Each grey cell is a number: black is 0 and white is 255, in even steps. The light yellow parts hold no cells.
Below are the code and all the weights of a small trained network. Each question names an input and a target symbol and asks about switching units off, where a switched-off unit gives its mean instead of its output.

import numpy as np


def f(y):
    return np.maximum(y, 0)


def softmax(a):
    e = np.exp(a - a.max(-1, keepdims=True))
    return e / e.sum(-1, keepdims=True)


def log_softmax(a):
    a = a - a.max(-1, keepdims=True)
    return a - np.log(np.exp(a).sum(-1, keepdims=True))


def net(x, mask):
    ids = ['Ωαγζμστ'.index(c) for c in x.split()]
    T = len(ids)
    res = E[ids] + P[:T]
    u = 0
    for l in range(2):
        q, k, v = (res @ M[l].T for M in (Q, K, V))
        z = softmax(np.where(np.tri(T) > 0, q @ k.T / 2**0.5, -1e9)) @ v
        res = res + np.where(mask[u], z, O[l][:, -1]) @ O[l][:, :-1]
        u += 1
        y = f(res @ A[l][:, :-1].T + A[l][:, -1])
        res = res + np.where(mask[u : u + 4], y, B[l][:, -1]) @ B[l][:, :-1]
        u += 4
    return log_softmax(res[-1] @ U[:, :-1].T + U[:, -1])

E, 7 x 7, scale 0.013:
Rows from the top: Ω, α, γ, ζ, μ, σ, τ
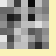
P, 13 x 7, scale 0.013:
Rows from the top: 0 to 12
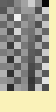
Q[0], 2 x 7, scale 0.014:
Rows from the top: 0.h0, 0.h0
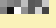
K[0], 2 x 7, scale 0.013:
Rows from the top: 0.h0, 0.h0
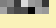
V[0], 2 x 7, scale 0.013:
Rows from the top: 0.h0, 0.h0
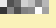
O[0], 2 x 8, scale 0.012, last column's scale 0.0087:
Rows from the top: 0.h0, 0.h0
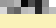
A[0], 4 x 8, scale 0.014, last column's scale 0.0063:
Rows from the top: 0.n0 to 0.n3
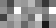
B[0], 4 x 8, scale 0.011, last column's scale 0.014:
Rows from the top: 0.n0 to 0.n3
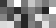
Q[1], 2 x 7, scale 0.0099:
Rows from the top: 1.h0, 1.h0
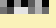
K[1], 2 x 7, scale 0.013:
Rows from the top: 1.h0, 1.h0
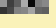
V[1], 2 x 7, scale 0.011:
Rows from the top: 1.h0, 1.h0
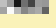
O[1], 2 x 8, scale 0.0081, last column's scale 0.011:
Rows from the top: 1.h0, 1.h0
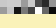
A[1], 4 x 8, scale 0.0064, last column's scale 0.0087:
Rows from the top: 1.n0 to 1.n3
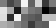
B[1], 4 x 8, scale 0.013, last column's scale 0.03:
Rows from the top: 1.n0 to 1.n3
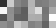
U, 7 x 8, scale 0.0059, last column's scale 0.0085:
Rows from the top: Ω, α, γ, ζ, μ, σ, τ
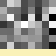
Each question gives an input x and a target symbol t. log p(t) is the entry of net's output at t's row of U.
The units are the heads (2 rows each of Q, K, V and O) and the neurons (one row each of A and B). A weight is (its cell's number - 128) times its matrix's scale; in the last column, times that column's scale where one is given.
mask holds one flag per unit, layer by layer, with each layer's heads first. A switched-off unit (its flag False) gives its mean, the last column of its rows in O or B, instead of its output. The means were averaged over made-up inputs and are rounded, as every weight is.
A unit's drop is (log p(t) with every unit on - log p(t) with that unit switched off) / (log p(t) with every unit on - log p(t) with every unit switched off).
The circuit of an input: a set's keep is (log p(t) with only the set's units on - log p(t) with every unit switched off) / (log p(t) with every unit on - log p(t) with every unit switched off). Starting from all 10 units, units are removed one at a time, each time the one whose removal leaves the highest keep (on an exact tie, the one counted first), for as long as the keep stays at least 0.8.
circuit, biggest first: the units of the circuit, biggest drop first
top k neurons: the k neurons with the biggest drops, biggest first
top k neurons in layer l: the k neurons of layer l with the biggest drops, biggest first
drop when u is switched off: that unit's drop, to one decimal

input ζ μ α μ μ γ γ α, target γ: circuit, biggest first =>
[0.h0]
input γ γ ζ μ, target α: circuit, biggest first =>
[0.h0 1.h0 0.n0 1.n2]
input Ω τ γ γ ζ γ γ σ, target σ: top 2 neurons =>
[0.n3 1.n1]
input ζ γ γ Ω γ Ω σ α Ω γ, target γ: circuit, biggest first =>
[0.h0 1.h0]
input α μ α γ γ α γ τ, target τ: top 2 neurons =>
[0.n0 0.n1]
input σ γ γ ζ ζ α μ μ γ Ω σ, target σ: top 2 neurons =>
[0.n1 1.n1]
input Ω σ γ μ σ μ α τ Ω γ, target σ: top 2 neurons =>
[0.n3 1.n1]
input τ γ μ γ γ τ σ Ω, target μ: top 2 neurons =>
[0.n2 1.n2]
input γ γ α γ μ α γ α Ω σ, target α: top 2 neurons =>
[0.n1 0.n0]
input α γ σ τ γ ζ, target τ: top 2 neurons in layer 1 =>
[1.n0 1.n3]
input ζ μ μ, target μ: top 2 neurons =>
[0.n2 0.n3]
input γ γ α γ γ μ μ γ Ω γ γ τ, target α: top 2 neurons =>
[0.n1 0.n0]
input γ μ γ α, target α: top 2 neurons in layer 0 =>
[0.n1 0.n0]
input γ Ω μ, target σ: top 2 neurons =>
[0.n1 1.n1]
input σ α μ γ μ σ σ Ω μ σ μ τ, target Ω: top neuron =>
[1.n3]
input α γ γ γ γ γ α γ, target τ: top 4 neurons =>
[0.n1 0.n0 1.n0 0.n3]
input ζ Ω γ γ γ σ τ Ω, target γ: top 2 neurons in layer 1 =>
[1.n1 1.n2]
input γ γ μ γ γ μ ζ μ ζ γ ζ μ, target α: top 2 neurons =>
[0.n0 0.n1]
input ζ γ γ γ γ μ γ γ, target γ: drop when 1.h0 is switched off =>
0.2
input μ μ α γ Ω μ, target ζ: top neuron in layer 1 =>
[1.n1]
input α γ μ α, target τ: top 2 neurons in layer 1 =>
[1.n0 1.n3]
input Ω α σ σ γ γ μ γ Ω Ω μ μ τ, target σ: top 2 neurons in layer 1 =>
[1.n1 1.n3]
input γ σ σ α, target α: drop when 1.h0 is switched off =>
0.7
